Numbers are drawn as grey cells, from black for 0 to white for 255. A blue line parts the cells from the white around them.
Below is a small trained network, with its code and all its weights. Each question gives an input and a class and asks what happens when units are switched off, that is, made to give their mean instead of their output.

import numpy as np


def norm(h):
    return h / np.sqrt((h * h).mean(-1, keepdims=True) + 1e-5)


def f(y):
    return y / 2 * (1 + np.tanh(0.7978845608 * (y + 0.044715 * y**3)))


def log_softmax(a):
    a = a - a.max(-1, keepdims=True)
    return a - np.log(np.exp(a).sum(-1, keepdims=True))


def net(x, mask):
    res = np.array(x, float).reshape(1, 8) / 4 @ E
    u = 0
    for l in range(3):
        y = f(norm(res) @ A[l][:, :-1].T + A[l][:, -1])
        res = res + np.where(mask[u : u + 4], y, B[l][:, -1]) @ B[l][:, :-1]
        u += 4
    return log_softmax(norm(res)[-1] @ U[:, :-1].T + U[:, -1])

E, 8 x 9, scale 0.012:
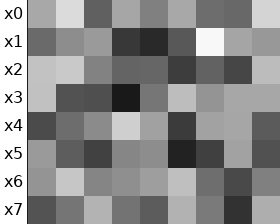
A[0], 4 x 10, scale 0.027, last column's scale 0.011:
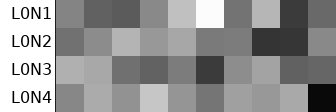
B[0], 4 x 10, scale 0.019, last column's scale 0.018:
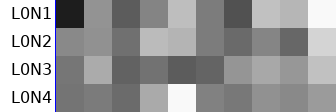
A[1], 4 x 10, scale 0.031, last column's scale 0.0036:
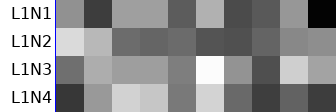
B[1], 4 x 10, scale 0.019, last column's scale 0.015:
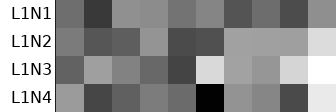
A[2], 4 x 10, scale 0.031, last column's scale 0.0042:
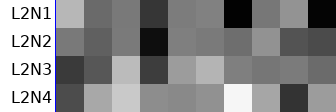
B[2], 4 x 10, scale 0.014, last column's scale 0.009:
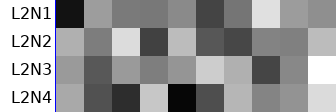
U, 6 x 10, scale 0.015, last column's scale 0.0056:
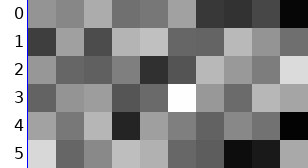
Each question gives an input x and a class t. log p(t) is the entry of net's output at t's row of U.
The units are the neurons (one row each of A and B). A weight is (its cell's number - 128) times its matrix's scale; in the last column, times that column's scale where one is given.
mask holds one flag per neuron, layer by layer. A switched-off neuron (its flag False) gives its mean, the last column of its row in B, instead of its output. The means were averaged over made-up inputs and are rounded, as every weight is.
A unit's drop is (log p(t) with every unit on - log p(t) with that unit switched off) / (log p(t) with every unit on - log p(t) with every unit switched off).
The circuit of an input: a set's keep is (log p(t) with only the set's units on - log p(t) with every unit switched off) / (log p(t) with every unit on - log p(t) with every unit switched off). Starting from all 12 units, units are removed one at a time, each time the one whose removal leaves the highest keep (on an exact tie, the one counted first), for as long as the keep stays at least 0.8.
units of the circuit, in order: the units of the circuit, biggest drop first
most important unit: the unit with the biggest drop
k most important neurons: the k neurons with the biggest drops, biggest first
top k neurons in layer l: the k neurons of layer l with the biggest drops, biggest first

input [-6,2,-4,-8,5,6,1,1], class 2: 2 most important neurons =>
L0N1, L2N4
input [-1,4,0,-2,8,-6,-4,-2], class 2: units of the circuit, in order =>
L0N1
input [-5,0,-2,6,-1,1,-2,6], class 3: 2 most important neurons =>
L1N4, L2N3
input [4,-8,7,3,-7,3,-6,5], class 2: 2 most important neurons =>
L1N2, L0N1
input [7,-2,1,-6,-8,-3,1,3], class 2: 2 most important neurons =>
L1N4, L0N1
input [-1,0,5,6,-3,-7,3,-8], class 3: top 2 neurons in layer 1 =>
L1N4, L1N3
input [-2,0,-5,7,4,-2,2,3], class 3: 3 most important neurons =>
L1N4, L2N3, L0N2
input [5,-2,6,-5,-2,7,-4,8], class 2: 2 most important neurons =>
L0N1, L1N2
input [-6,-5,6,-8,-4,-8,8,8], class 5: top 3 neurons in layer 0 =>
L0N2, L0N3, L0N1
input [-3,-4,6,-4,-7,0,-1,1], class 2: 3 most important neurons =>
L0N1, L1N2, L0N4
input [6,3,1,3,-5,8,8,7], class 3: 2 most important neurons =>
L1N3, L1N4
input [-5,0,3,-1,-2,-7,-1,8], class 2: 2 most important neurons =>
L1N4, L1N3
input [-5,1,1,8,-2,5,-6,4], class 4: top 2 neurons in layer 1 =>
L1N3, L1N4
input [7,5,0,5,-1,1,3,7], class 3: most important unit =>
L1N3
